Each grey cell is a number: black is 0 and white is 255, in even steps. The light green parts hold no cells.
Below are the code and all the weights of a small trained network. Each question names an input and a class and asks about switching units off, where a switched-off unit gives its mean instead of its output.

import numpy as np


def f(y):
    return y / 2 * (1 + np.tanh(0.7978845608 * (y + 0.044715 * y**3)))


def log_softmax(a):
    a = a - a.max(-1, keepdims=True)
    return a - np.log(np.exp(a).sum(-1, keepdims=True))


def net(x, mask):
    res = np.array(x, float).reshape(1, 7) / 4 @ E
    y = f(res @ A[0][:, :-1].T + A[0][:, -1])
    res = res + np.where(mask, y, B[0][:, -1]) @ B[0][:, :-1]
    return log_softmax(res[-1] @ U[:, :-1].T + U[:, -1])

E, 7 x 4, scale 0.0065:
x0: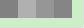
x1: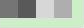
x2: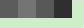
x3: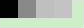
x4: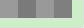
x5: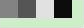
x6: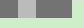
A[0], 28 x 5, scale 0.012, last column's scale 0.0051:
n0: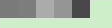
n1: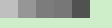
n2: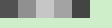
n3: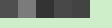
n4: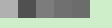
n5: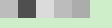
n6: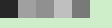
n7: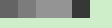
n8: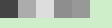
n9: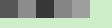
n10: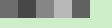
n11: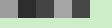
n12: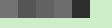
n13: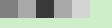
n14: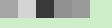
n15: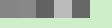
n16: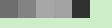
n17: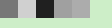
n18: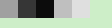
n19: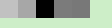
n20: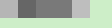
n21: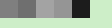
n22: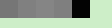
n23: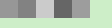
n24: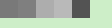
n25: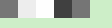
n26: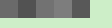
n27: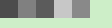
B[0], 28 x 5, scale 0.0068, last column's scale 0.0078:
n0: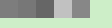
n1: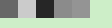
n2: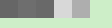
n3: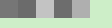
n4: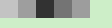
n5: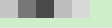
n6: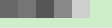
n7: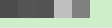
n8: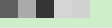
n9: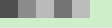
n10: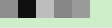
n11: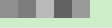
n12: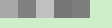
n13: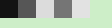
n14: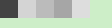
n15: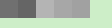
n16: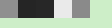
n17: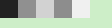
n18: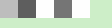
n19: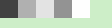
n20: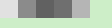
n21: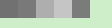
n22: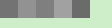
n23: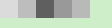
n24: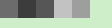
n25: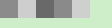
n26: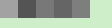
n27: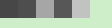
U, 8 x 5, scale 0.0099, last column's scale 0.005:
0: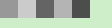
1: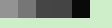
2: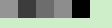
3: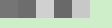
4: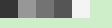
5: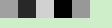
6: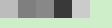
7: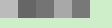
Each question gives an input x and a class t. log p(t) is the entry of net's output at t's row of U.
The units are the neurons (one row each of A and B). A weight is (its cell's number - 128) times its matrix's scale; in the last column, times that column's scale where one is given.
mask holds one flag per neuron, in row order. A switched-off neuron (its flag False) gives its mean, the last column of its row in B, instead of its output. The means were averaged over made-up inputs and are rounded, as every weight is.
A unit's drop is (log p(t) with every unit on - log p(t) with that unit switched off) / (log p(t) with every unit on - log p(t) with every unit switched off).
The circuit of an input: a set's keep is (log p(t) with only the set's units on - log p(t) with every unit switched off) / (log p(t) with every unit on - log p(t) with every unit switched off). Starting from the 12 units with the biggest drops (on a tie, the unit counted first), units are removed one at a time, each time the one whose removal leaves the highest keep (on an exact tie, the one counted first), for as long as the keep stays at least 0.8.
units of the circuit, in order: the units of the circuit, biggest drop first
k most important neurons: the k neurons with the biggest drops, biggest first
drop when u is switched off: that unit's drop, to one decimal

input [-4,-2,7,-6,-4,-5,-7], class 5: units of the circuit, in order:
n18
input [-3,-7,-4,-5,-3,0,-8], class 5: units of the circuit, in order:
n18, n8
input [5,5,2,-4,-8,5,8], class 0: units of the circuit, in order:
n25, n13
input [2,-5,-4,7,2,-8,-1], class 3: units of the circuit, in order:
n18, n13
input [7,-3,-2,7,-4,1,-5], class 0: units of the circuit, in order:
n8, n13
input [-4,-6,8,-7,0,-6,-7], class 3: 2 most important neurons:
n19, n14
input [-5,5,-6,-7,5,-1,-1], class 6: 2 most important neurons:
n8, n2
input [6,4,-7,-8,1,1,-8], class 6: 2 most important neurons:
n8, n2
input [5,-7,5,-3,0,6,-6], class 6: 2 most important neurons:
n13, n18
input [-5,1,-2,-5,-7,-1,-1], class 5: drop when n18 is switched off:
0.2
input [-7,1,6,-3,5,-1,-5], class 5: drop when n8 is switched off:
0.1
